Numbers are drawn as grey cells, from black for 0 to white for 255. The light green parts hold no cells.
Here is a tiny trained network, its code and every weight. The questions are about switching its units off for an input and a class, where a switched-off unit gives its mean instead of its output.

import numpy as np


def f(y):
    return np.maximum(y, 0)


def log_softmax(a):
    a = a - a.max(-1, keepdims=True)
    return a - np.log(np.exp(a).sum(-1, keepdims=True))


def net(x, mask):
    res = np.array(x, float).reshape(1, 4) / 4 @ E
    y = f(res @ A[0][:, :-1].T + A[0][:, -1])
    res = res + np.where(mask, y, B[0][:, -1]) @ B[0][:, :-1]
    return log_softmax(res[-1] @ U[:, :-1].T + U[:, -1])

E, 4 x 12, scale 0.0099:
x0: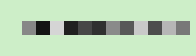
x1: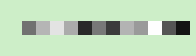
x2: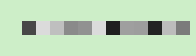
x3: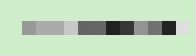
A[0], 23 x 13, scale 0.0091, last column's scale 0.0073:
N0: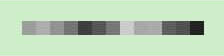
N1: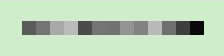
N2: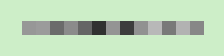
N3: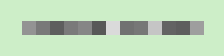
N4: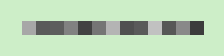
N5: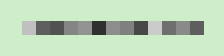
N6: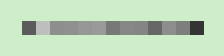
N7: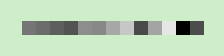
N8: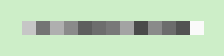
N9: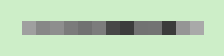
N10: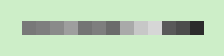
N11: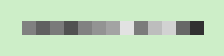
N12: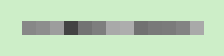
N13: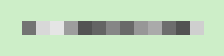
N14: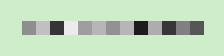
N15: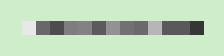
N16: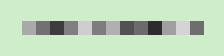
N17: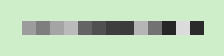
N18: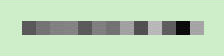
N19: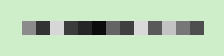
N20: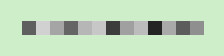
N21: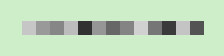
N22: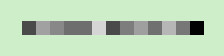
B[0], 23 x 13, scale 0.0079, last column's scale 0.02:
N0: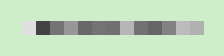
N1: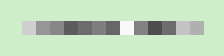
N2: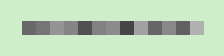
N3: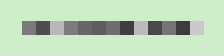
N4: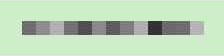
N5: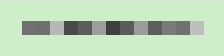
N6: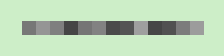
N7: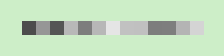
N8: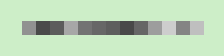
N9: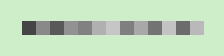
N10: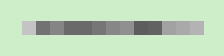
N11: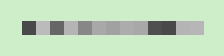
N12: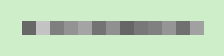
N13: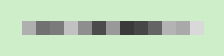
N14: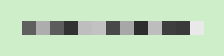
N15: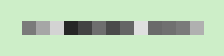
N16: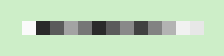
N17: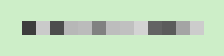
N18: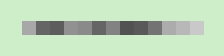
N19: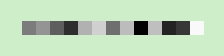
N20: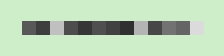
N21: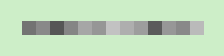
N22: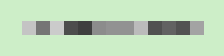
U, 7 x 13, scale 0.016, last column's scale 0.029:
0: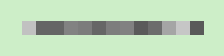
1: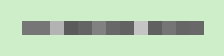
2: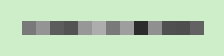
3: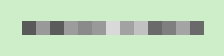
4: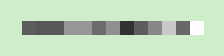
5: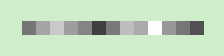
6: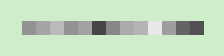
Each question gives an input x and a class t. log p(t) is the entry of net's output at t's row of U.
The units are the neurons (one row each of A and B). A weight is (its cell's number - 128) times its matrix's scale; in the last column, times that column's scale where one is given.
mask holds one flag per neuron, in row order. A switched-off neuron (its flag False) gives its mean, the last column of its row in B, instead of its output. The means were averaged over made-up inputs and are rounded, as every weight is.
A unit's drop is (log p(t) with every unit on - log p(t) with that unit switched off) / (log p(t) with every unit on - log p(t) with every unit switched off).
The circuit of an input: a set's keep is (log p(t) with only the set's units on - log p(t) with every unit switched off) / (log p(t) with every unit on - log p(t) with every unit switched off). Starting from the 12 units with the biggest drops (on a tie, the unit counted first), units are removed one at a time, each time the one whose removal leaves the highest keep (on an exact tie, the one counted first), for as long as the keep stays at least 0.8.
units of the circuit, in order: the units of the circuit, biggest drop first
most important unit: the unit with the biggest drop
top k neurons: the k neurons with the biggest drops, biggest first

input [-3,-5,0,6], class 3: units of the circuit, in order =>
(N17)
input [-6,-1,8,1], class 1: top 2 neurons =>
(N20, N19)
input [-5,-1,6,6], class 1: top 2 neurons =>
(N20, N19)
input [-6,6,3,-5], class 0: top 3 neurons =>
(N19, N18, N13)
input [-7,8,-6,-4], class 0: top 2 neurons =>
(N18, N19)
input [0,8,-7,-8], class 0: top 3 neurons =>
(N18, N0, N10)
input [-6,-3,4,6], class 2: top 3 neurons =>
(N14, N7, N11)
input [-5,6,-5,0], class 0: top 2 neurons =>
(N19, N18)
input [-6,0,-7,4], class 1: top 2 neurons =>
(N19, N15)
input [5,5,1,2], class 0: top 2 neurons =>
(N14, N13)
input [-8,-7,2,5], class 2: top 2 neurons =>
(N14, N13)
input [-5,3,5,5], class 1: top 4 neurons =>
(N19, N20, N7, N22)
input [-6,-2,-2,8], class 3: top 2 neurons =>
(N17, N19)
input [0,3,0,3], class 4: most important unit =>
N16
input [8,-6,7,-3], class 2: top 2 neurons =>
(N19, N3)
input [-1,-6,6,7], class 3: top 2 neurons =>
(N17, N9)
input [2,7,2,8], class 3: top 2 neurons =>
(N17, N16)
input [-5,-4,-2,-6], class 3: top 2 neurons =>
(N19, N7)
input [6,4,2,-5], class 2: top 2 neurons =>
(N19, N16)
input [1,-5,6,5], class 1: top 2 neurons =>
(N20, N13)
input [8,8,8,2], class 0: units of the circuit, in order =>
(N13)
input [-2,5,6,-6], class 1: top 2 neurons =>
(N20, N16)
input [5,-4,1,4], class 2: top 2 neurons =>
(N19, N13)
